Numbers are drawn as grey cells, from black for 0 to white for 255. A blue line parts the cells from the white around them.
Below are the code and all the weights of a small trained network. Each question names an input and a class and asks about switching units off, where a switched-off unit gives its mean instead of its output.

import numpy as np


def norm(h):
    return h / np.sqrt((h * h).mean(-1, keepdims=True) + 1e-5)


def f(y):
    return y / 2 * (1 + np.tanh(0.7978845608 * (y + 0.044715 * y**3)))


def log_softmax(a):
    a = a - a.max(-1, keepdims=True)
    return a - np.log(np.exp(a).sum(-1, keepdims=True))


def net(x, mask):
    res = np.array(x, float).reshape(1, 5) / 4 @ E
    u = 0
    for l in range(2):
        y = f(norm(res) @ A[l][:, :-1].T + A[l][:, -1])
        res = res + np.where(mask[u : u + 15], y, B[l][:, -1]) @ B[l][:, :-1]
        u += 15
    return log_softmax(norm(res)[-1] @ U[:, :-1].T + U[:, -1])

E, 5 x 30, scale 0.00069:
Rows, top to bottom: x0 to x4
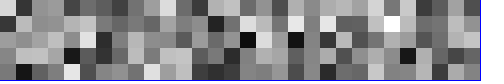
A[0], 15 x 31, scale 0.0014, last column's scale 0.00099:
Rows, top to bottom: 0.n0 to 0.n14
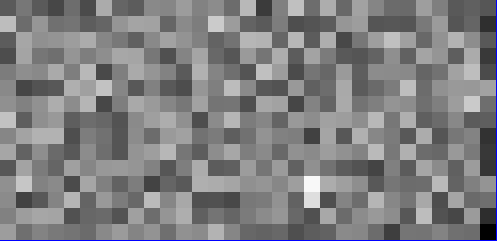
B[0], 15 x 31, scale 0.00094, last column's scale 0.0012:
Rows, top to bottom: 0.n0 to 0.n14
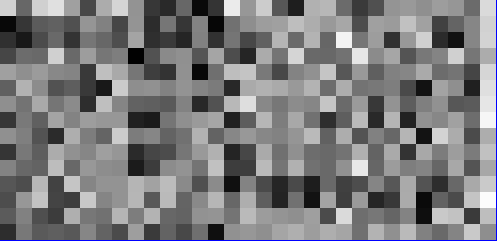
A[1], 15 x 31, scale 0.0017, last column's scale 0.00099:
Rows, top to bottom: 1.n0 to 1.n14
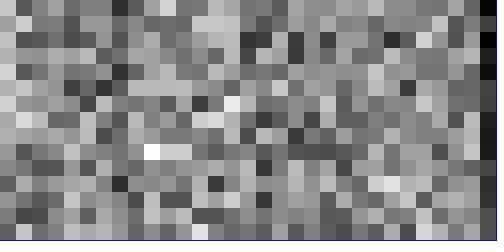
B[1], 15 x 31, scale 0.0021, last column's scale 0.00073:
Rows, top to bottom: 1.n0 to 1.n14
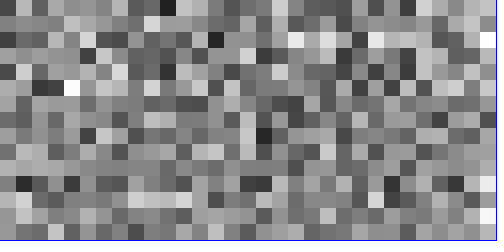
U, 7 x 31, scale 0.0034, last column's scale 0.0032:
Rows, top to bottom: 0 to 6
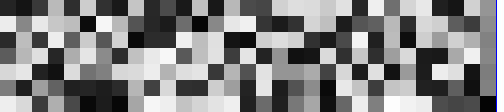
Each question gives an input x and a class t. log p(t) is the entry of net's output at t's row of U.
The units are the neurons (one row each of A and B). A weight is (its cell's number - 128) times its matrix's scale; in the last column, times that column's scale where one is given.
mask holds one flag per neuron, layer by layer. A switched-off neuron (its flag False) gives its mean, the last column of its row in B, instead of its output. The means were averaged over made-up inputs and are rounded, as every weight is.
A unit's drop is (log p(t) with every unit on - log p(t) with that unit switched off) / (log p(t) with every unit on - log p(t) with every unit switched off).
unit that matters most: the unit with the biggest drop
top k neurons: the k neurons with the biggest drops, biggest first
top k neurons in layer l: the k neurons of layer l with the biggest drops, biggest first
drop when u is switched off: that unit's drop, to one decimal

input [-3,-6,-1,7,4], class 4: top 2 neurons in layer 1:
(1.n5; 1.n11)
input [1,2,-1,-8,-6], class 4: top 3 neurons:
(1.n12; 0.n12; 0.n5)
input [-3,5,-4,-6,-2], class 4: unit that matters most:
1.n12
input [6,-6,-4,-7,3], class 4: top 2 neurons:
(1.n12; 0.n2)
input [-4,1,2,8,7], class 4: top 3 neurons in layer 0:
(0.n11; 0.n13; 0.n8)
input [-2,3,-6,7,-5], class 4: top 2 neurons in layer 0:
(0.n4; 0.n6)
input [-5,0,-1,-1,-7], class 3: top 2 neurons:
(1.n7; 0.n7)
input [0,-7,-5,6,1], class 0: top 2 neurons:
(1.n2; 0.n5)
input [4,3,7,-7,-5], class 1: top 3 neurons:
(1.n3; 1.n8; 0.n13)
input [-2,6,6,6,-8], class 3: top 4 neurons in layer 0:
(0.n1; 0.n0; 0.n11; 0.n14)
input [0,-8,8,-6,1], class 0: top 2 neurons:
(1.n2; 0.n0)
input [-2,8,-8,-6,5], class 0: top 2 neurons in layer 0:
(0.n2; 0.n4)
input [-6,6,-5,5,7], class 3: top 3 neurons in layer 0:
(0.n1; 0.n7; 0.n14)
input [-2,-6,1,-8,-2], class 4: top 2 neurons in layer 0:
(0.n5; 0.n2)
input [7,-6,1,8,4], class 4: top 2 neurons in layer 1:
(1.n5; 1.n14)
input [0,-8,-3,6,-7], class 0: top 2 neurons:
(1.n2; 0.n12)
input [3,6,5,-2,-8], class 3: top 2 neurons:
(1.n7; 0.n1)
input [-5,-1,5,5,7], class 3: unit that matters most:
1.n9
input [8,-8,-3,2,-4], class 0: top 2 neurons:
(1.n2; 0.n3)
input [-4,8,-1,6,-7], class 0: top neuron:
(1.n11)
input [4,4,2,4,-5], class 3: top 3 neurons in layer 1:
(1.n7; 1.n2; 1.n1)
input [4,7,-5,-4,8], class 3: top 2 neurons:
(1.n9; 0.n1)
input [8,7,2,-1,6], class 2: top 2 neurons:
(1.n0; 1.n4)
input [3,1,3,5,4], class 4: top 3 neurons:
(1.n5; 0.n11; 0.n0)
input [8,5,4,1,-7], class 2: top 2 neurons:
(1.n0; 0.n12)
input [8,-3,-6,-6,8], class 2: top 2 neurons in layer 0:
(0.n11; 0.n7)
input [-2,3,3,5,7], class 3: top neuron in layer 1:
(1.n9)
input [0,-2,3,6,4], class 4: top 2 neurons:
(1.n5; 0.n11)
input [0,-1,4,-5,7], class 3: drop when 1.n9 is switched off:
0.5
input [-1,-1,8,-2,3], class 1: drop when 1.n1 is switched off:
0.0
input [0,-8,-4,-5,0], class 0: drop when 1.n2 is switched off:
0.5
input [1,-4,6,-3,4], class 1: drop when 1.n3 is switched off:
0.1
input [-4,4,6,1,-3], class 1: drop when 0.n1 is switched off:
0.1
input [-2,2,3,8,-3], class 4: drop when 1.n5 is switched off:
0.2
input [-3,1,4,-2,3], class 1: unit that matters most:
0.n7
